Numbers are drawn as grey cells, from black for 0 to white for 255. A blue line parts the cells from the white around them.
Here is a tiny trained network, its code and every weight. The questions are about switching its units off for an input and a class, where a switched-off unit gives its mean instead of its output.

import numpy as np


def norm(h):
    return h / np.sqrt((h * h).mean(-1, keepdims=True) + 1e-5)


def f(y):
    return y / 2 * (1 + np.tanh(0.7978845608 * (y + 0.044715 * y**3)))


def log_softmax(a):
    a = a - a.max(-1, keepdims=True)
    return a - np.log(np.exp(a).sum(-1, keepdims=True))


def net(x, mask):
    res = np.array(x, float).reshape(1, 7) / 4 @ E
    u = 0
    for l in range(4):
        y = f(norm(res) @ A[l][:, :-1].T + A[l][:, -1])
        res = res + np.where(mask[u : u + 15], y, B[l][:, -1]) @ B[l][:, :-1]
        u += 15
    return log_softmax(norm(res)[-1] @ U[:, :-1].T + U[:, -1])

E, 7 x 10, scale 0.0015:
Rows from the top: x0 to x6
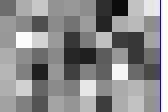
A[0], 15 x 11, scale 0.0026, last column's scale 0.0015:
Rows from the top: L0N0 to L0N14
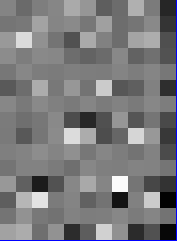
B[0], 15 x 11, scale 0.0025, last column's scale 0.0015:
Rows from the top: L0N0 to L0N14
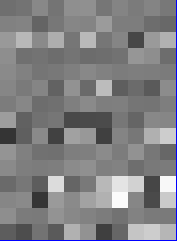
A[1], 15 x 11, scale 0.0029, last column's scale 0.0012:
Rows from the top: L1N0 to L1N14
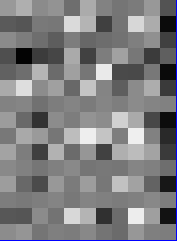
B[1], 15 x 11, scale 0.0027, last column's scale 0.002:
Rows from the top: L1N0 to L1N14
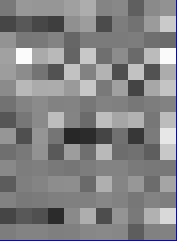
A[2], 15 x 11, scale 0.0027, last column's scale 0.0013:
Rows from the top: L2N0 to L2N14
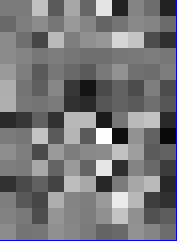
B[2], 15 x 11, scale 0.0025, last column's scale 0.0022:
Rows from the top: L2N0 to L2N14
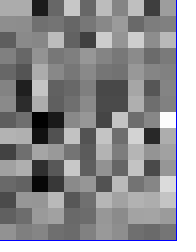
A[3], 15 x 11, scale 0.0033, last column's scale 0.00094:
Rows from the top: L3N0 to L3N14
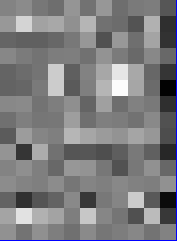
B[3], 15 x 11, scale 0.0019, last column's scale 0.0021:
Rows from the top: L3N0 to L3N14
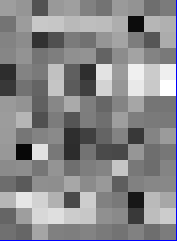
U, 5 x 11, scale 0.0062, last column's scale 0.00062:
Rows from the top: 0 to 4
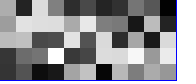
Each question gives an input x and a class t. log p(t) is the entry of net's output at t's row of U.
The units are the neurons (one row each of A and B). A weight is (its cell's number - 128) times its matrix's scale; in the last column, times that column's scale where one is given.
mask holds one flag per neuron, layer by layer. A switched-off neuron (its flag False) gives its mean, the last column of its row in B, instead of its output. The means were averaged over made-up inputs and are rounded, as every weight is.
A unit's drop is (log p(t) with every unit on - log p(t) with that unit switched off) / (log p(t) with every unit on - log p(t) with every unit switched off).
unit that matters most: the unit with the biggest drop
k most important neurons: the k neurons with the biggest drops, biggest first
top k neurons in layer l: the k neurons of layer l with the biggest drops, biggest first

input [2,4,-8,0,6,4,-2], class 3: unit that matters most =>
L0N11
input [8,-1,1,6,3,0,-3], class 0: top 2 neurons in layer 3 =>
L3N9, L3N12
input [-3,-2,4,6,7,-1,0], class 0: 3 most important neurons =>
L0N12, L2N5, L0N7
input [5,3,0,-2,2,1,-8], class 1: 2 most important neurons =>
L0N11, L0N2
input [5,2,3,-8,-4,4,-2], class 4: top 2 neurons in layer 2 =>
L2N7, L2N11
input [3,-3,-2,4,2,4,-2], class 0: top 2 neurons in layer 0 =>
L0N7, L0N12
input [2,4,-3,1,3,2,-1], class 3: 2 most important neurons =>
L0N11, L0N14
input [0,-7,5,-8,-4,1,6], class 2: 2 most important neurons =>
L1N3, L1N4
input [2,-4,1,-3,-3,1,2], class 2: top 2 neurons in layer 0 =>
L0N14, L0N5
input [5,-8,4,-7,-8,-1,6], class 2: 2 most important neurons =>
L1N3, L2N8
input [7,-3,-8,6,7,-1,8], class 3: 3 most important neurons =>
L0N11, L0N14, L1N7
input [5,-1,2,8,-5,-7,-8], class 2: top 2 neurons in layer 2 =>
L2N8, L2N0
